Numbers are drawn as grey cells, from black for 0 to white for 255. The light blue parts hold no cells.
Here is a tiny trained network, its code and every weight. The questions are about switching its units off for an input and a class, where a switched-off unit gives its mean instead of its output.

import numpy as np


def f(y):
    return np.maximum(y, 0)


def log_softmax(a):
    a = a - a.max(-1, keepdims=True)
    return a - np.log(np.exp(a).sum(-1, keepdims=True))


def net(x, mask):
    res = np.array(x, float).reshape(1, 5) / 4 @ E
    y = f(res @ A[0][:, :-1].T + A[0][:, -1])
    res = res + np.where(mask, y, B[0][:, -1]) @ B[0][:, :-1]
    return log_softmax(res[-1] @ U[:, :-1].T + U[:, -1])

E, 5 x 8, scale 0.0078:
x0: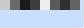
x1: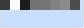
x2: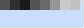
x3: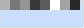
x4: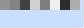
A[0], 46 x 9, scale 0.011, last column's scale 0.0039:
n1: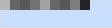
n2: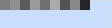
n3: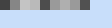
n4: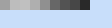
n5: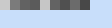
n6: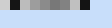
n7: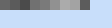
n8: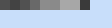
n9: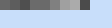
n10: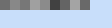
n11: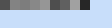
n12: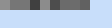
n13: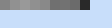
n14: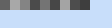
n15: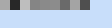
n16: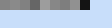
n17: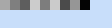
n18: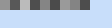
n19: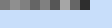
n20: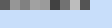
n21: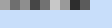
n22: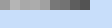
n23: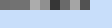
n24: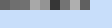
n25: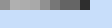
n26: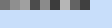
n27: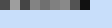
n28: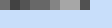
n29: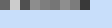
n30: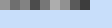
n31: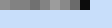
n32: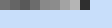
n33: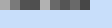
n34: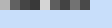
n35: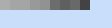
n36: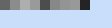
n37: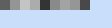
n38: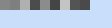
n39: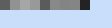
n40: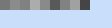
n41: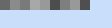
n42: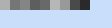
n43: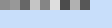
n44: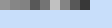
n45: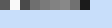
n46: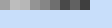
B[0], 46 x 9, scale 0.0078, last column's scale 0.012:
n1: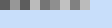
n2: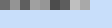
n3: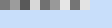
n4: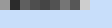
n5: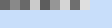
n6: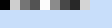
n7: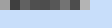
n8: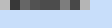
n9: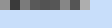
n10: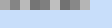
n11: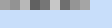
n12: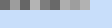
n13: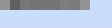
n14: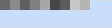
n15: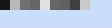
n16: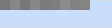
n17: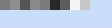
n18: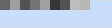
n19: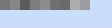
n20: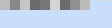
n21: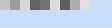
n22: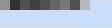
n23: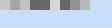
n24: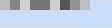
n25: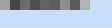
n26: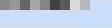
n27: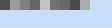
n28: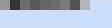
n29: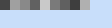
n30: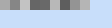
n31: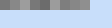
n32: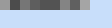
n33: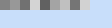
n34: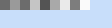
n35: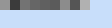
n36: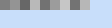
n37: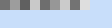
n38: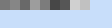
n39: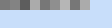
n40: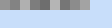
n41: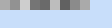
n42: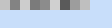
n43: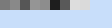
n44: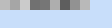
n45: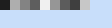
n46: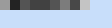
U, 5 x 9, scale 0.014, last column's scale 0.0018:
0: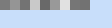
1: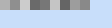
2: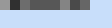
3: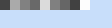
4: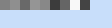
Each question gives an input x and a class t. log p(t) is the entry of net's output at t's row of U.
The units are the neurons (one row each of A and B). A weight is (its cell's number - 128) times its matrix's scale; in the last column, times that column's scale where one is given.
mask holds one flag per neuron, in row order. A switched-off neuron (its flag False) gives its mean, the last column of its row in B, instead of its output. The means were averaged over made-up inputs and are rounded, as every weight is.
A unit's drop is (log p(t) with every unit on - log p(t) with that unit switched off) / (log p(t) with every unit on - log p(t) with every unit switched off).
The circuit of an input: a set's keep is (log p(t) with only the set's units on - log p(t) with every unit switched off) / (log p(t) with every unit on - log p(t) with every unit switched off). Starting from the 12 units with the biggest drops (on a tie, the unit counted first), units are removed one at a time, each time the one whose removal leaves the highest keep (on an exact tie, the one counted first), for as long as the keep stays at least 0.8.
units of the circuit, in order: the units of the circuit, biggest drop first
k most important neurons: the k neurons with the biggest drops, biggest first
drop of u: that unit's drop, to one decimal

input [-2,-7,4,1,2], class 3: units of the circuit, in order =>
[n6]
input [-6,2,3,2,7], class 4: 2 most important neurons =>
[n43 n17]
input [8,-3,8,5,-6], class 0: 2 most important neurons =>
[n34 n33]
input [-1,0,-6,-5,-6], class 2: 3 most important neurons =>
[n4 n46 n22]
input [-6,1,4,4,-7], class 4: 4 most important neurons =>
[n38 n26 n14 n34]
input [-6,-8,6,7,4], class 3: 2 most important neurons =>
[n6 n15]
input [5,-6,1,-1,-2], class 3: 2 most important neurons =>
[n6 n15]
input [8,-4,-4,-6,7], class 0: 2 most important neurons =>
[n34 n5]
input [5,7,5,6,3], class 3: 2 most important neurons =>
[n45 n27]
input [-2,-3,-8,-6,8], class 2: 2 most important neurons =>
[n46 n4]
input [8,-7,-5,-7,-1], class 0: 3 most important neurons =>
[n34 n5 n1]
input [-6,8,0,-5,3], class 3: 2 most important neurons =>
[n45 n29]
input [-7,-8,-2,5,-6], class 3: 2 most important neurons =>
[n6 n15]
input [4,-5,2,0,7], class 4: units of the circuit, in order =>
[n17]
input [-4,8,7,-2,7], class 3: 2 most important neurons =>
[n45 n29]
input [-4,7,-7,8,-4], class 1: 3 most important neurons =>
[n21 n42 n44]
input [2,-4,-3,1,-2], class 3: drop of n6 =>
0.2
